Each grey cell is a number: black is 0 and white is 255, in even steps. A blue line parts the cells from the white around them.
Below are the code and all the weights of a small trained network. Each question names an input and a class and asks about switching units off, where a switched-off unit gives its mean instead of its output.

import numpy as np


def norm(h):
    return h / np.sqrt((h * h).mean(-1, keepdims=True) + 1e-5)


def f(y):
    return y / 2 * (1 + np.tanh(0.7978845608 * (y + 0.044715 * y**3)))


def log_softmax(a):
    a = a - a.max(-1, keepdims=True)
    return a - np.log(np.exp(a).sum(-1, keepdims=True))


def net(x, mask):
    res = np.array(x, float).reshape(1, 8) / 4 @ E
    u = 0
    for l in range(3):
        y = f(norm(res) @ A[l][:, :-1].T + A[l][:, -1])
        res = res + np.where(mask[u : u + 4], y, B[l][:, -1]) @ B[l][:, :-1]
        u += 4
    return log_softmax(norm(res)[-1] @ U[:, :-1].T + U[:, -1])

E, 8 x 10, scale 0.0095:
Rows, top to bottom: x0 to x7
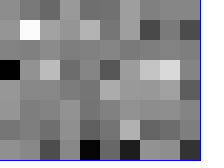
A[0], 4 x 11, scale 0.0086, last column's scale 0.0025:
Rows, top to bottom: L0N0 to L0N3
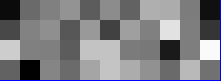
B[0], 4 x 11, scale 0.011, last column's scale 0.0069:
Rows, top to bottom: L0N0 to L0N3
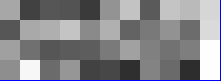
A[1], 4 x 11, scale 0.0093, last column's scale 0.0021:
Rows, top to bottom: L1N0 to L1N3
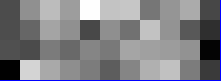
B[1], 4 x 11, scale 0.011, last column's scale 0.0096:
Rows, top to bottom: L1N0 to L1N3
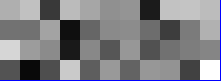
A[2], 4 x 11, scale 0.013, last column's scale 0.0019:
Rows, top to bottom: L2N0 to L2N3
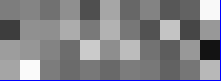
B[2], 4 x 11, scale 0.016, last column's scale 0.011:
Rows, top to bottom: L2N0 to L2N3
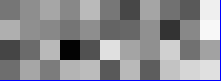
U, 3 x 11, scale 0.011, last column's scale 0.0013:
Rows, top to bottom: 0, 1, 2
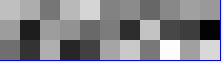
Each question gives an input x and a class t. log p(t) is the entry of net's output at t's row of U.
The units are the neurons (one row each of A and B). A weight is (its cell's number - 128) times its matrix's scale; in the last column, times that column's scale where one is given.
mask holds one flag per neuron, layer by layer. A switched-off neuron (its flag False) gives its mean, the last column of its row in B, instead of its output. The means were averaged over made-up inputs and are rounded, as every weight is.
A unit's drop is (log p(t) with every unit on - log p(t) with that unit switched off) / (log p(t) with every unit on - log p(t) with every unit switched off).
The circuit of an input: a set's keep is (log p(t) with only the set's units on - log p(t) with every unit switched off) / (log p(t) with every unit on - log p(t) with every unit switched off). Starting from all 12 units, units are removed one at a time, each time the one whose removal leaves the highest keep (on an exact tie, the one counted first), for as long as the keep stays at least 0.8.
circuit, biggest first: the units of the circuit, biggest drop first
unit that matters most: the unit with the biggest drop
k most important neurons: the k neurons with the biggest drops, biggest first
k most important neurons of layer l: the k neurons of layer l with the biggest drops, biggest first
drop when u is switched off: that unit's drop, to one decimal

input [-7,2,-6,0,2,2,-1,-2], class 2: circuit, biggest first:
(L1N3 L0N3 L2N2)
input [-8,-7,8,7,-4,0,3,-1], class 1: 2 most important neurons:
(L0N3 L0N1)
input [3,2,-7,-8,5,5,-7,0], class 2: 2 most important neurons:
(L0N3 L1N3)
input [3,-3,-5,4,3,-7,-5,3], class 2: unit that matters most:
L0N0
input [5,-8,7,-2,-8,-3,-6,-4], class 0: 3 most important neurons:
(L1N3 L0N3 L2N3)
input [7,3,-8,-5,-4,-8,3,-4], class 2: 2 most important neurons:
(L2N2 L1N3)
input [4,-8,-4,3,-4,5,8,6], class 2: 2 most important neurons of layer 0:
(L0N0 L0N3)
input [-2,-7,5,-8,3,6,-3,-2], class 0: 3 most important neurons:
(L1N3 L0N3 L2N3)
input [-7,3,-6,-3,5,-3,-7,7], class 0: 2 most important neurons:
(L1N3 L2N3)
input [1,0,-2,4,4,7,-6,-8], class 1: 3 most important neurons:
(L1N3 L0N3 L2N3)
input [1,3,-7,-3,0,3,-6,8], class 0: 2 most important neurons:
(L1N3 L2N3)
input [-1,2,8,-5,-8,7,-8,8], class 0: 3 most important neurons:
(L1N3 L2N3 L0N0)
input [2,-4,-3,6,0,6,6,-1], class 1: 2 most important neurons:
(L0N1 L0N3)
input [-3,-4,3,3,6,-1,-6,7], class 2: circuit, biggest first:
(L0N0)
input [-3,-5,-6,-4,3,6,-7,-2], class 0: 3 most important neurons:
(L0N3 L1N3 L2N3)
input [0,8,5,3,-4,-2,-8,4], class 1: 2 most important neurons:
(L1N3 L2N3)
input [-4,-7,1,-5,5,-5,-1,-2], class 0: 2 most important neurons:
(L0N3 L1N3)
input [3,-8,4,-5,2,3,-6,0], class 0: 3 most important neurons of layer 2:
(L2N3 L2N2 L2N1)
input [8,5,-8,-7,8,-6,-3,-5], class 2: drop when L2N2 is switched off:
0.3
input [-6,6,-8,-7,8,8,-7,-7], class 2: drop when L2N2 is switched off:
0.4
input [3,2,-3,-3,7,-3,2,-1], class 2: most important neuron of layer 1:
(L1N3)
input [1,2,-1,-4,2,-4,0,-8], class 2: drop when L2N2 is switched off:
0.5
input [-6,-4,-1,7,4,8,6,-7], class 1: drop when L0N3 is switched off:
0.8
